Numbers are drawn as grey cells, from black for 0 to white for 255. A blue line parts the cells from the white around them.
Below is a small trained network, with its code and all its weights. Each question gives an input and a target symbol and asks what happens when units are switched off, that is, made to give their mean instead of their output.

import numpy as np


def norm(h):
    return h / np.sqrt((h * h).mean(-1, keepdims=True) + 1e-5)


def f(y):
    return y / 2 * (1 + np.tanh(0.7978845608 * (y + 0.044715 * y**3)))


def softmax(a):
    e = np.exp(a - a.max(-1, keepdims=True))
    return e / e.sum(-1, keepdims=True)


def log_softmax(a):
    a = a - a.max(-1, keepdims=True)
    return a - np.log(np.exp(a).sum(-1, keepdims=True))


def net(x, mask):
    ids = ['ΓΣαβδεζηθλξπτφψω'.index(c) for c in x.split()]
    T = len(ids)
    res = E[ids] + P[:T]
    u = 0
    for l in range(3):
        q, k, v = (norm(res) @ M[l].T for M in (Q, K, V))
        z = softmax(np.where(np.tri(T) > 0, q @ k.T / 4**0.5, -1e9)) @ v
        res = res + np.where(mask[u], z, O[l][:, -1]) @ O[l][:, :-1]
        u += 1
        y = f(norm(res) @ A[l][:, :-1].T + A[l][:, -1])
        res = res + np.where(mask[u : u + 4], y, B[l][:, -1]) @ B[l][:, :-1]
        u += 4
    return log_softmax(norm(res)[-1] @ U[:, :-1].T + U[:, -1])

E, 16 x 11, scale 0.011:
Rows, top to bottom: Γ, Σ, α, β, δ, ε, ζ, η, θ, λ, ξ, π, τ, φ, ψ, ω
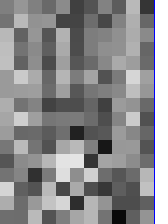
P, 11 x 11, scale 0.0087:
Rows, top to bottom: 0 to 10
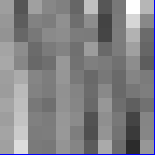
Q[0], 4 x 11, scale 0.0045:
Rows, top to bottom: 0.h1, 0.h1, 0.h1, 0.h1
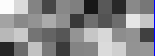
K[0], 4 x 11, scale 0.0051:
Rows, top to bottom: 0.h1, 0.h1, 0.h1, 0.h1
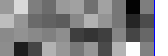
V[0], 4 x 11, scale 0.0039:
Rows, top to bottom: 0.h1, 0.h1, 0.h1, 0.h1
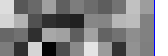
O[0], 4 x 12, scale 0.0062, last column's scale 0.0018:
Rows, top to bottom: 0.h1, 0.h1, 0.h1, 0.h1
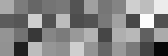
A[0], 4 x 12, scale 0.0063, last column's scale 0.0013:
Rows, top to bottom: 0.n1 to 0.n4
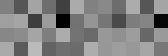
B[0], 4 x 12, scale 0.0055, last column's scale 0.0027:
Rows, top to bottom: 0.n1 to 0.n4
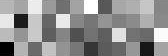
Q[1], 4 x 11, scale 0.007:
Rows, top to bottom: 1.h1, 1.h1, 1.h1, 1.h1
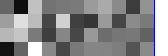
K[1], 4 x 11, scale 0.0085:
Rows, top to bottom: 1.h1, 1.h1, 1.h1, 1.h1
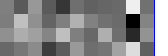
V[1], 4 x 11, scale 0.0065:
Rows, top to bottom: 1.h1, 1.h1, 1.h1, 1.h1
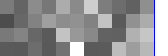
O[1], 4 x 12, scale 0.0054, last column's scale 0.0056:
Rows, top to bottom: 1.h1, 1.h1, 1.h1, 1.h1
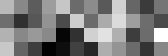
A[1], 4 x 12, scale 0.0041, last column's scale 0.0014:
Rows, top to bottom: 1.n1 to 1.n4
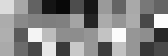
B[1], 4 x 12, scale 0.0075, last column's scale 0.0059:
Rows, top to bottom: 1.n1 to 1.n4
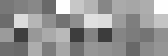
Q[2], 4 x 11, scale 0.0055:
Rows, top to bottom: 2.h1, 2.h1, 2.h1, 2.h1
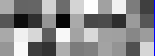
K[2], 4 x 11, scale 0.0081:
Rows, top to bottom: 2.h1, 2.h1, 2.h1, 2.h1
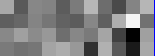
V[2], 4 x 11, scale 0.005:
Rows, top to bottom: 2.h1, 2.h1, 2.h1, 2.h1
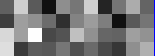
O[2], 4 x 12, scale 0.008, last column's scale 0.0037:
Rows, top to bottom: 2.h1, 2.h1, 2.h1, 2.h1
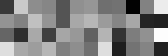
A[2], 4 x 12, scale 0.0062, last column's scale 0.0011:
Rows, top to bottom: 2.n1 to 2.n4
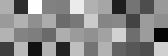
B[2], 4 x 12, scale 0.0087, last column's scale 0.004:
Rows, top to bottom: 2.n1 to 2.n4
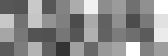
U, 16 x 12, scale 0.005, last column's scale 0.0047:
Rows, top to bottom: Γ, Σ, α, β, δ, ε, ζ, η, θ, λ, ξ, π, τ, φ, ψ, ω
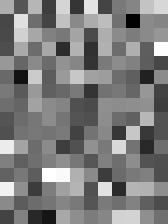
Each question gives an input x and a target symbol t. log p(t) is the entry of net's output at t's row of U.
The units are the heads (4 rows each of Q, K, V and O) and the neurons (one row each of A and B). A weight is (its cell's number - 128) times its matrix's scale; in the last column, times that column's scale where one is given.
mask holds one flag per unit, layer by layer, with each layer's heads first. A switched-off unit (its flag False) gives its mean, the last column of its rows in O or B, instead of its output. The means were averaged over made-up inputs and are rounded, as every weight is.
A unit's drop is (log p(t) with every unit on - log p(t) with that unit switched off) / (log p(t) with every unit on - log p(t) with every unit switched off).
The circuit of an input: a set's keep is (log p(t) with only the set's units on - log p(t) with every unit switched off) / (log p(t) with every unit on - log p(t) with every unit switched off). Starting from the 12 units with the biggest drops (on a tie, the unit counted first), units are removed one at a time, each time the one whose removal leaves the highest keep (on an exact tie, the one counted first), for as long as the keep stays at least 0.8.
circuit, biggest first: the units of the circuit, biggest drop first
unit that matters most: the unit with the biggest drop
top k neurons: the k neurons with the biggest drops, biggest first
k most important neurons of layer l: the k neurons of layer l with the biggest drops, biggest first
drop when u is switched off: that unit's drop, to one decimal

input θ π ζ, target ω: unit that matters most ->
1.h1
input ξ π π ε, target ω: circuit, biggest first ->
2.h1, 2.n2, 1.h1
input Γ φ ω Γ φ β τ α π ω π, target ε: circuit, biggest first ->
2.h1, 1.n1, 1.h1
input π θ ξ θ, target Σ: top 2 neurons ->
1.n3, 0.n1
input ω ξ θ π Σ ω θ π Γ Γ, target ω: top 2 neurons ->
0.n1, 1.n1
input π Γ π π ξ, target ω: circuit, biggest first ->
2.h1, 1.h1
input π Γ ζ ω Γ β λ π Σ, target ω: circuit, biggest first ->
2.h1, 1.h1
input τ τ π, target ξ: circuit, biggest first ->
1.h1, 1.n1
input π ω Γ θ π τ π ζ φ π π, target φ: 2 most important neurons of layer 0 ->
0.n2, 0.n3
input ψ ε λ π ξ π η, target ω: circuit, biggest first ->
2.h1, 2.n2
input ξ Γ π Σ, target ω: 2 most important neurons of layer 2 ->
2.n2, 2.n1
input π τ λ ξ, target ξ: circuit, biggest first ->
1.h1, 2.n1
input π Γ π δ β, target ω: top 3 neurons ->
0.n4, 2.n2, 1.n2
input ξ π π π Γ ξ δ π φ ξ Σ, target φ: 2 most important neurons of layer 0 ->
0.n2, 0.n3
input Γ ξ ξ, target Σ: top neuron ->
1.n1
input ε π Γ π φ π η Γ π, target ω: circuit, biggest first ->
2.h1, 1.n1
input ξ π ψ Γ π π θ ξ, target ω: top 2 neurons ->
1.n1, 2.n2
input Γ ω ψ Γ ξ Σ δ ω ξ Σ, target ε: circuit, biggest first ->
2.h1, 0.h1
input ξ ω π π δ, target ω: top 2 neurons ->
1.n2, 2.n2
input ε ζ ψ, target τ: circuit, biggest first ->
1.h1
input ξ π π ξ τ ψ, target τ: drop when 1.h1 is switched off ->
0.9
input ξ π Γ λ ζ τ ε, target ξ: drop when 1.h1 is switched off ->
0.2
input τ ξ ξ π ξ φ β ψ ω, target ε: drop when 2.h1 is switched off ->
0.3
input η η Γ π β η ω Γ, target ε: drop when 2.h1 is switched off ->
0.8
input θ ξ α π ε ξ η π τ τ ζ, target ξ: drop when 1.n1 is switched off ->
0.2
